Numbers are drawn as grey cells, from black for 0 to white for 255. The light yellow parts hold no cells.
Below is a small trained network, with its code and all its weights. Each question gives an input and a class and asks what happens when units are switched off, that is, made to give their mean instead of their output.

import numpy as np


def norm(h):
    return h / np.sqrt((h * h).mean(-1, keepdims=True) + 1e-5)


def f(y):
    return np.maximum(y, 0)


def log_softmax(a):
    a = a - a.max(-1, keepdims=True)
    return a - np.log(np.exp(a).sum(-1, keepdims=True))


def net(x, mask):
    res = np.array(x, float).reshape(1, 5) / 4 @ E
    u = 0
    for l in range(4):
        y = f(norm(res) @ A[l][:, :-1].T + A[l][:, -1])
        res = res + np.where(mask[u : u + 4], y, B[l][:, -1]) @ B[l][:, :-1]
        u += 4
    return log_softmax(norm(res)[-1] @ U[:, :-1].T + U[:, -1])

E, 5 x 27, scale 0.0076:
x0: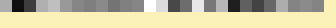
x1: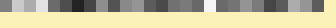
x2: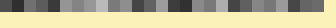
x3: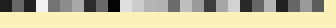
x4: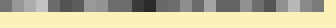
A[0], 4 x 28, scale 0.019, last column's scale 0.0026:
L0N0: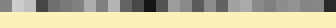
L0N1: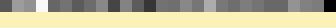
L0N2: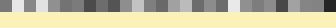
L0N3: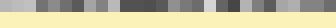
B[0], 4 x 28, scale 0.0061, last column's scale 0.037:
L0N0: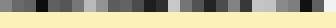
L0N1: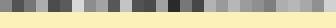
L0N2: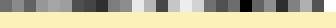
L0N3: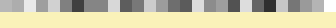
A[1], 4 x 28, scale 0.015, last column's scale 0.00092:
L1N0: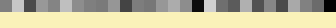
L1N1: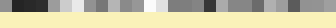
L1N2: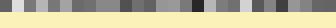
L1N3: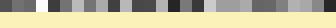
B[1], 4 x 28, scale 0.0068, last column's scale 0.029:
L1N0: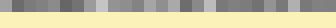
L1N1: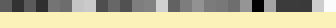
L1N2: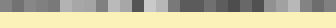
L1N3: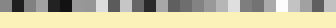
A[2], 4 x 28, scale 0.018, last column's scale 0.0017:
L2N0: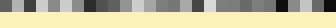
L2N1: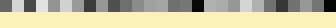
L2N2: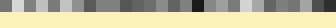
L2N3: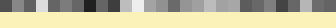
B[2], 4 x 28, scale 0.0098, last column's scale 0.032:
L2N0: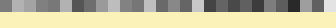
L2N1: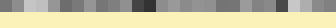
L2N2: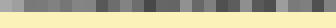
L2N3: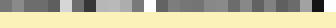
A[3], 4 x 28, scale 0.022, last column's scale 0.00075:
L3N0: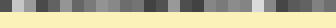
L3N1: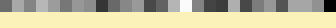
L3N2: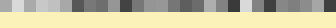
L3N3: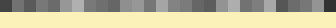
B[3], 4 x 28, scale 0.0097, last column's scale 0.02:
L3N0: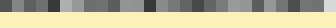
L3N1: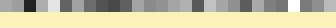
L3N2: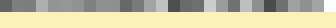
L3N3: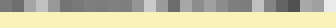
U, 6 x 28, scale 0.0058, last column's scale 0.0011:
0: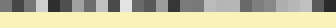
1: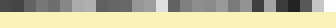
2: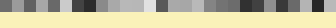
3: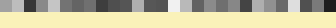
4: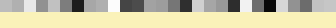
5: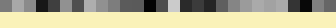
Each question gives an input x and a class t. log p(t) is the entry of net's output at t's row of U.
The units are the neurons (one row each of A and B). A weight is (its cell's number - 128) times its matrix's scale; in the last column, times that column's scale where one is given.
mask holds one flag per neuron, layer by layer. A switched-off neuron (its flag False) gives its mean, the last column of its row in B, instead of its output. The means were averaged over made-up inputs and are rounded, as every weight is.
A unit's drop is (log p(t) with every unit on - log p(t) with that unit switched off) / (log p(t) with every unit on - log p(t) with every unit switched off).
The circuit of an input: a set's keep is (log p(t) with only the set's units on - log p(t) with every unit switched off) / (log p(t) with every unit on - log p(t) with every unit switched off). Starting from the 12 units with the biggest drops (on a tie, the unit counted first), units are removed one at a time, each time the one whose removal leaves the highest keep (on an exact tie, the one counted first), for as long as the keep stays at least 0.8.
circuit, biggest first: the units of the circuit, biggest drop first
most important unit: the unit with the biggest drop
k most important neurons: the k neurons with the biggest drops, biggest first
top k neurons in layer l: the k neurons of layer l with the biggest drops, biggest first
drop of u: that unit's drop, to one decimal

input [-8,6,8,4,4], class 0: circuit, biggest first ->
L0N1
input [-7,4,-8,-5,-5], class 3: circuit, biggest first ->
L0N2, L3N1
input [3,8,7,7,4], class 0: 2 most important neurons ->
L1N3, L0N1
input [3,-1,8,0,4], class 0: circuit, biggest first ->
L0N2, L0N3, L1N3
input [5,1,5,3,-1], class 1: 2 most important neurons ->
L0N2, L0N1
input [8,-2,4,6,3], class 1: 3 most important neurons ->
L0N2, L0N1, L1N1
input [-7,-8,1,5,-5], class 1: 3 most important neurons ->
L0N2, L1N1, L0N0
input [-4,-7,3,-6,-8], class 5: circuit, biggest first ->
L0N2, L0N0
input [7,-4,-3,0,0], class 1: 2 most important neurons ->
L0N2, L0N3
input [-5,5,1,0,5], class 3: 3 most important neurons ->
L0N0, L0N2, L3N1
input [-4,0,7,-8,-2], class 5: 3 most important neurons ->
L0N0, L3N0, L2N0
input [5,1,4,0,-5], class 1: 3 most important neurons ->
L0N2, L0N1, L0N3
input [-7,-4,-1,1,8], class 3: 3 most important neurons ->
L3N1, L0N2, L2N3
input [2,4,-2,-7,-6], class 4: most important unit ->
L0N3
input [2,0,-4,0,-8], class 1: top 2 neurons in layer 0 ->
L0N2, L0N0
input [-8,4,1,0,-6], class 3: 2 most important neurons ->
L0N0, L3N1
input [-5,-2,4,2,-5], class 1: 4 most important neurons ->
L0N2, L0N1, L0N3, L0N0
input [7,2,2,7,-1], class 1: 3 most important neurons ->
L0N2, L0N1, L1N1
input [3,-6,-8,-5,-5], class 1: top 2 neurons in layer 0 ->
L0N3, L0N2
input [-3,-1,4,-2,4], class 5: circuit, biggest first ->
L0N0
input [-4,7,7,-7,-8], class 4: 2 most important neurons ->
L0N3, L3N2
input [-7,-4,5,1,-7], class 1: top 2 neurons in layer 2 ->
L2N0, L2N3
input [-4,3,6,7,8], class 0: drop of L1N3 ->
0.7
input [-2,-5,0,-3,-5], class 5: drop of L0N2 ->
1.0
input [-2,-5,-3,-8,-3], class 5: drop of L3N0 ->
0.3
